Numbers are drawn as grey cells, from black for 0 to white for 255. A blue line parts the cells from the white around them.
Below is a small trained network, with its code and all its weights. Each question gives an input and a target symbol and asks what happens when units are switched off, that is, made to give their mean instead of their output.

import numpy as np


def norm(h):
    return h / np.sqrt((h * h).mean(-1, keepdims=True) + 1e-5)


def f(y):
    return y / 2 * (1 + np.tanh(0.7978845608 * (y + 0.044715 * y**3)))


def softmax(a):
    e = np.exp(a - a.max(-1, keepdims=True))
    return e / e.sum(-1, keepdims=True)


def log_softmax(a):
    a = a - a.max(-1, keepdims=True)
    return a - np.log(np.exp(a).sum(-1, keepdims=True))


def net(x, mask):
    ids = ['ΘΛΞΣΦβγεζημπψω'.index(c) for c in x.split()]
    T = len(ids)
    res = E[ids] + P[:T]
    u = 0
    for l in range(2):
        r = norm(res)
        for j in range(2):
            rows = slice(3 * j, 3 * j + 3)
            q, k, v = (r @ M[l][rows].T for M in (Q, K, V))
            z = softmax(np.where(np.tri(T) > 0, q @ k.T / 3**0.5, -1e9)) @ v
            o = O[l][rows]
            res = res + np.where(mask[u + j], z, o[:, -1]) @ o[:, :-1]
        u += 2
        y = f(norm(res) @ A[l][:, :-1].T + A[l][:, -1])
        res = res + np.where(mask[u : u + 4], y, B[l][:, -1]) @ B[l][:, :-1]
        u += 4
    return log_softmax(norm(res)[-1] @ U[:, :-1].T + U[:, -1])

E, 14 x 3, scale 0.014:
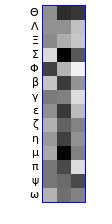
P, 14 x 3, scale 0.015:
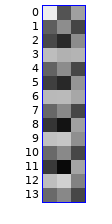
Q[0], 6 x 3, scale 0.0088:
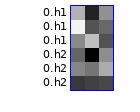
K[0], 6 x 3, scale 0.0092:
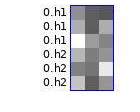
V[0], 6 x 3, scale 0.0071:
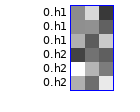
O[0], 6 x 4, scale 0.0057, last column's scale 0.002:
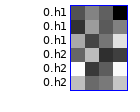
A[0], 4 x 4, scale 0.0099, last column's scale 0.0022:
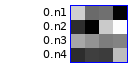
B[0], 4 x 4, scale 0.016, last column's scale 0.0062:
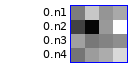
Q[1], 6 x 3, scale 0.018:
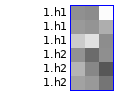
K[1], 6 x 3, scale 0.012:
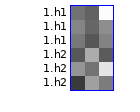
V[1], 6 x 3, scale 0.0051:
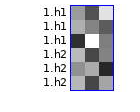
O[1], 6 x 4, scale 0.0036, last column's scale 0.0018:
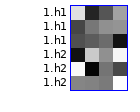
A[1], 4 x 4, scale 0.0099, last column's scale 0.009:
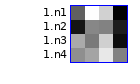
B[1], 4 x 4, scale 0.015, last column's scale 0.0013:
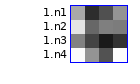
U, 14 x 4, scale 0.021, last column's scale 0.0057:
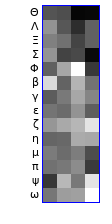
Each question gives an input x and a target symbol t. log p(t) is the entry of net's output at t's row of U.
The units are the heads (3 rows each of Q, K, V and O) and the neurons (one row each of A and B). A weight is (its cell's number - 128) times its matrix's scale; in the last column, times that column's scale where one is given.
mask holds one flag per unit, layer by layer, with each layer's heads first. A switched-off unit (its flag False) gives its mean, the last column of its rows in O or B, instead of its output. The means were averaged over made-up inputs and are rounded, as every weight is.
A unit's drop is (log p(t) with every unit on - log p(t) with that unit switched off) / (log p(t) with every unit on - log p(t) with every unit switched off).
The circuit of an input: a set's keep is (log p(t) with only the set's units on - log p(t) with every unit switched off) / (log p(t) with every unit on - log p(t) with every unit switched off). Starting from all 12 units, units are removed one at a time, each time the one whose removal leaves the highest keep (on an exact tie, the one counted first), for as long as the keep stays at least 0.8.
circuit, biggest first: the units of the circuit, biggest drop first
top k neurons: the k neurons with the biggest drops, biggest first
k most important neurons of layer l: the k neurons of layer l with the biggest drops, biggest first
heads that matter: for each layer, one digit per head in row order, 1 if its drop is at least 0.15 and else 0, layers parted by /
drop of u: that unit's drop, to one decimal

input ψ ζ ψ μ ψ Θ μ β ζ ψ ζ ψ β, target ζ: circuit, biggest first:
[0.n2]
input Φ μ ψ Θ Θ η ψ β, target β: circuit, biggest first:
[0.n2; 0.n1]
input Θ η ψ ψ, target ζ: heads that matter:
00 / 10
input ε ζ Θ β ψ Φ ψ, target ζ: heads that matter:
00 / 00
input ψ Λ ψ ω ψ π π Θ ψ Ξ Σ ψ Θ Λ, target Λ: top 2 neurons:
[0.n2; 1.n1]
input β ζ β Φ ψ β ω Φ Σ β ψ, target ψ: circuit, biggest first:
[0.n2; 0.n4]
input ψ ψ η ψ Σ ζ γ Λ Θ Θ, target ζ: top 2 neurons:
[0.n2; 0.n1]
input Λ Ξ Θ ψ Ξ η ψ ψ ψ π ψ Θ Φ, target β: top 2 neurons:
[1.n1; 1.n4]
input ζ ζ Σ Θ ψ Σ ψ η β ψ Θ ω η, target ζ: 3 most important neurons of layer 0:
[0.n2; 0.n4; 0.n1]
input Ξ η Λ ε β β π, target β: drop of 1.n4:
0.3
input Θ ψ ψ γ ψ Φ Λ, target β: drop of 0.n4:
0.0
